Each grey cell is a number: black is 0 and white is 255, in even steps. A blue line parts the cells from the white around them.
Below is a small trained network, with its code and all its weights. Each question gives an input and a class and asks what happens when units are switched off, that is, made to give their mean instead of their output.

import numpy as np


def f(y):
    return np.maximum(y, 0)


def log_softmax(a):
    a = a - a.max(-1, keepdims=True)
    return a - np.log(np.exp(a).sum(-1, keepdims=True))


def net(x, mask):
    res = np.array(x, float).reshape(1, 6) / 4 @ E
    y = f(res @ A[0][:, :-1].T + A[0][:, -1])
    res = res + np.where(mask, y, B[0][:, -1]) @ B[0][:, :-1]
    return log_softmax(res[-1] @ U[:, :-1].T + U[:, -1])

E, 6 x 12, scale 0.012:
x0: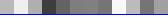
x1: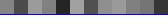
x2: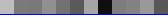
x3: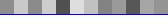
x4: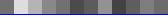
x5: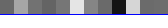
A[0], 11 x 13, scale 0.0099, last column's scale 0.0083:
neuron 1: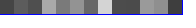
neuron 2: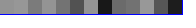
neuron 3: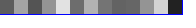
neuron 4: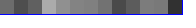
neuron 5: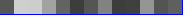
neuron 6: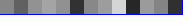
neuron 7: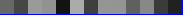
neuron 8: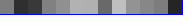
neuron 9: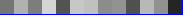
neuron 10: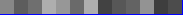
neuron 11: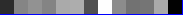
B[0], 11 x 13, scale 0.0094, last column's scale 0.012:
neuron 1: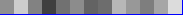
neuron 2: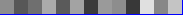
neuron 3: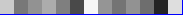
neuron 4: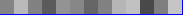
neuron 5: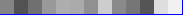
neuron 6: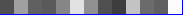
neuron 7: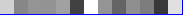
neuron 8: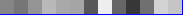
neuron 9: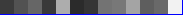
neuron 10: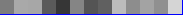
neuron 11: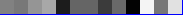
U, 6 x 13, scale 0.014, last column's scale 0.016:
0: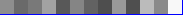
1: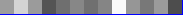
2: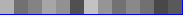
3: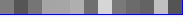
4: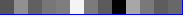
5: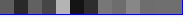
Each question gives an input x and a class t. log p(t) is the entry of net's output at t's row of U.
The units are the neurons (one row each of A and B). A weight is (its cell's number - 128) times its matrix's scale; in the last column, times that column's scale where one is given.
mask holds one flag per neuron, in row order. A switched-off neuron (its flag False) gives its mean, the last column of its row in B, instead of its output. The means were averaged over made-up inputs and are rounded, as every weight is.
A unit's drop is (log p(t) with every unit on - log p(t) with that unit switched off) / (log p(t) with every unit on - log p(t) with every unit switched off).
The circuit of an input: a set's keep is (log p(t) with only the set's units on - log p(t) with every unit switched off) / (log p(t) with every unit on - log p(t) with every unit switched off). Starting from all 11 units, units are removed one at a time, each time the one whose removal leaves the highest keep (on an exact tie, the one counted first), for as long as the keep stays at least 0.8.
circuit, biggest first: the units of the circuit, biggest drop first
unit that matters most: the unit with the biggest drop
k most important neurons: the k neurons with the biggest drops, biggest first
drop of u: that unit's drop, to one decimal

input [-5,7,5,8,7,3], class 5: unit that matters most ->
neuron 9
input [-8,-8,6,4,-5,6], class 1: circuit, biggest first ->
neuron 10; neuron 4
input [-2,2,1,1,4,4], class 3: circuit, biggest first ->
neuron 6; neuron 5
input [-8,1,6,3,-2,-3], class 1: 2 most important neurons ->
neuron 4; neuron 10
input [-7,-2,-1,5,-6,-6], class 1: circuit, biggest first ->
neuron 1; neuron 4
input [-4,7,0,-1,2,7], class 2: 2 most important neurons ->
neuron 7; neuron 6
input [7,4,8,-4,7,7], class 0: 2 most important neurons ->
neuron 2; neuron 6
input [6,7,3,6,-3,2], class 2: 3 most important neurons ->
neuron 7; neuron 1; neuron 10
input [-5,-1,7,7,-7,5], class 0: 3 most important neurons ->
neuron 10; neuron 5; neuron 2
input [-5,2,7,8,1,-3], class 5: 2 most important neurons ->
neuron 9; neuron 11
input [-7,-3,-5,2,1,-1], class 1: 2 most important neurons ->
neuron 1; neuron 4
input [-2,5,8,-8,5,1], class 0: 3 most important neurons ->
neuron 9; neuron 2; neuron 10
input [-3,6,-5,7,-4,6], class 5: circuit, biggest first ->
neuron 9; neuron 6
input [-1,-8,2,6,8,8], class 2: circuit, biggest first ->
neuron 3
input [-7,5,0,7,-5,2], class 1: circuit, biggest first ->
neuron 1; neuron 4
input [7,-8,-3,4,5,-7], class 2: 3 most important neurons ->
neuron 3; neuron 1; neuron 10
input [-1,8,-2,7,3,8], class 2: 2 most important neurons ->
neuron 7; neuron 6
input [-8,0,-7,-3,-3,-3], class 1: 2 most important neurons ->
neuron 1; neuron 4
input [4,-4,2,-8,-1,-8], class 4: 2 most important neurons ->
neuron 6; neuron 9
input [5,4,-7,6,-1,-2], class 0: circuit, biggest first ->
neuron 11
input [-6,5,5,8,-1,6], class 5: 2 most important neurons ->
neuron 9; neuron 6
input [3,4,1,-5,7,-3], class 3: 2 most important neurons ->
neuron 5; neuron 9
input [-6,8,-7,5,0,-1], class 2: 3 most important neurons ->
neuron 7; neuron 10; neuron 2
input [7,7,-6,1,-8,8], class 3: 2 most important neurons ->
neuron 8; neuron 6
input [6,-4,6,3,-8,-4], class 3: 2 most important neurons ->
neuron 8; neuron 11
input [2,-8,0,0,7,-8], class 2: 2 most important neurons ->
neuron 3; neuron 8
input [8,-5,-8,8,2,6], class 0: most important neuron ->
neuron 11
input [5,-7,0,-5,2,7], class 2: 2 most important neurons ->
neuron 6; neuron 3
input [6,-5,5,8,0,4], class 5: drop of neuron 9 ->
0.7
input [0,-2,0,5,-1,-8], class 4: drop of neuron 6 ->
0.9
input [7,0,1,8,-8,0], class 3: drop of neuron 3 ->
0.0
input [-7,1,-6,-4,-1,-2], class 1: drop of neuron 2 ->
0.1
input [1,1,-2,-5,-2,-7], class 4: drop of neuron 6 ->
0.7
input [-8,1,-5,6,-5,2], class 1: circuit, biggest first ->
neuron 1
